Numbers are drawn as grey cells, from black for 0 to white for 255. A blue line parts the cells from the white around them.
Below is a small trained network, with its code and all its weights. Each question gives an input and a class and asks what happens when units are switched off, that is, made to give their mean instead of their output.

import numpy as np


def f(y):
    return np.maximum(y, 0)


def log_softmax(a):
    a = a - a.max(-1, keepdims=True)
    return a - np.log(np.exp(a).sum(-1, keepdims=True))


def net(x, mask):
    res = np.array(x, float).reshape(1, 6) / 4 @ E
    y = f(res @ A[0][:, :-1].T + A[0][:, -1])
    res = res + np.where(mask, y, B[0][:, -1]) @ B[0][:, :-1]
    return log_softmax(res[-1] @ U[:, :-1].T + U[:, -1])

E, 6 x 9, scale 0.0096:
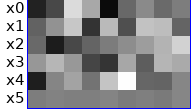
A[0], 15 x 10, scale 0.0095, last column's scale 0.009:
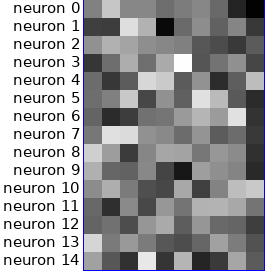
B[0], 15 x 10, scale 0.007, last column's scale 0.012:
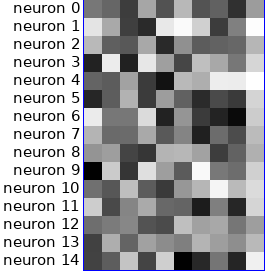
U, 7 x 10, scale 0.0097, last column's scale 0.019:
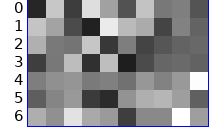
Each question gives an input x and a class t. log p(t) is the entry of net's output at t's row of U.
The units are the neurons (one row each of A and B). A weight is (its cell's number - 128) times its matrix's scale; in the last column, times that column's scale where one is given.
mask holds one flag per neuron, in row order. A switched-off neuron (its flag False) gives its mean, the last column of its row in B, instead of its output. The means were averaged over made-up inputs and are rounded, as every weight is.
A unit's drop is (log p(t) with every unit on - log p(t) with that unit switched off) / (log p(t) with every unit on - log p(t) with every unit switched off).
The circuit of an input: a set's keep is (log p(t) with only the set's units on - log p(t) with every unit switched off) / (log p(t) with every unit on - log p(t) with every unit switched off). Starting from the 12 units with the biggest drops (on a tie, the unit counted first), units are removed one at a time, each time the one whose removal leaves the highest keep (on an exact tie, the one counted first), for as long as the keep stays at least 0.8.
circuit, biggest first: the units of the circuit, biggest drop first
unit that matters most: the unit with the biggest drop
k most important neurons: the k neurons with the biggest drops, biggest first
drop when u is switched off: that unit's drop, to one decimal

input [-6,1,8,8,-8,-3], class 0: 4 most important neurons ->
(neuron 9; neuron 13; neuron 4; neuron 1)
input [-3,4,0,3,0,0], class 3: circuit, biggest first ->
(neuron 1)
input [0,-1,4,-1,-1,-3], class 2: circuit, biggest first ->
(neuron 6; neuron 1)
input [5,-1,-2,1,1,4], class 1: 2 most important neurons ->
(neuron 1; neuron 4)
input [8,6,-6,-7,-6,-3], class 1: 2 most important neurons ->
(neuron 1; neuron 3)
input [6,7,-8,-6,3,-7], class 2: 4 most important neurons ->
(neuron 7; neuron 2; neuron 14; neuron 0)
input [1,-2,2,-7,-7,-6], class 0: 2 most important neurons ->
(neuron 9; neuron 10)
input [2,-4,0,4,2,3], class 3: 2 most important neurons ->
(neuron 14; neuron 4)
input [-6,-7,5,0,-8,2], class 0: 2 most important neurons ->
(neuron 9; neuron 1)
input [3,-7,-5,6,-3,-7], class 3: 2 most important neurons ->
(neuron 14; neuron 4)
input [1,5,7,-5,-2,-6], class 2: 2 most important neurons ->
(neuron 6; neuron 11)
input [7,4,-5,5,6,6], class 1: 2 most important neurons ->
(neuron 1; neuron 9)
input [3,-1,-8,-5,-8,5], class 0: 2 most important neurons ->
(neuron 9; neuron 13)
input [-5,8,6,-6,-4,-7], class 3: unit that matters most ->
neuron 5
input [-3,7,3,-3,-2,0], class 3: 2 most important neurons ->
(neuron 5; neuron 1)
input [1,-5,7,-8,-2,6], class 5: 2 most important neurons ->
(neuron 4; neuron 12)
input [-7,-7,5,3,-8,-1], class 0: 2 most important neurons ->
(neuron 9; neuron 1)
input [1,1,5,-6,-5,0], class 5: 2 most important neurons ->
(neuron 4; neuron 3)
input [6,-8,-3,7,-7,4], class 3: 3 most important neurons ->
(neuron 14; neuron 3; neuron 4)
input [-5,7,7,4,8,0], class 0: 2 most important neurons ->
(neuron 3; neuron 14)
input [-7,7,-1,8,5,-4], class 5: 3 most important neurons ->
(neuron 1; neuron 10; neuron 14)
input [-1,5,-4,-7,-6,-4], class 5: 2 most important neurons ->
(neuron 4; neuron 3)
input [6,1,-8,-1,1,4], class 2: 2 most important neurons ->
(neuron 7; neuron 2)
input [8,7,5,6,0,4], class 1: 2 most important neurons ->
(neuron 1; neuron 14)
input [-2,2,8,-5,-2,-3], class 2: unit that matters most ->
neuron 6
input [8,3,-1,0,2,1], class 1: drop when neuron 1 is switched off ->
0.7
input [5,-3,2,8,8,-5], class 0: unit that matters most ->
neuron 3
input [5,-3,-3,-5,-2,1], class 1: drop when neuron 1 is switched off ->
1.1
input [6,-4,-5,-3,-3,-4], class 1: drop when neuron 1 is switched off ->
1.0
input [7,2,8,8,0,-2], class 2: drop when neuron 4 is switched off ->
0.2
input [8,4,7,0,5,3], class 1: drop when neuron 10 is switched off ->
0.0
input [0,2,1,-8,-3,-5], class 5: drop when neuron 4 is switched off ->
0.5
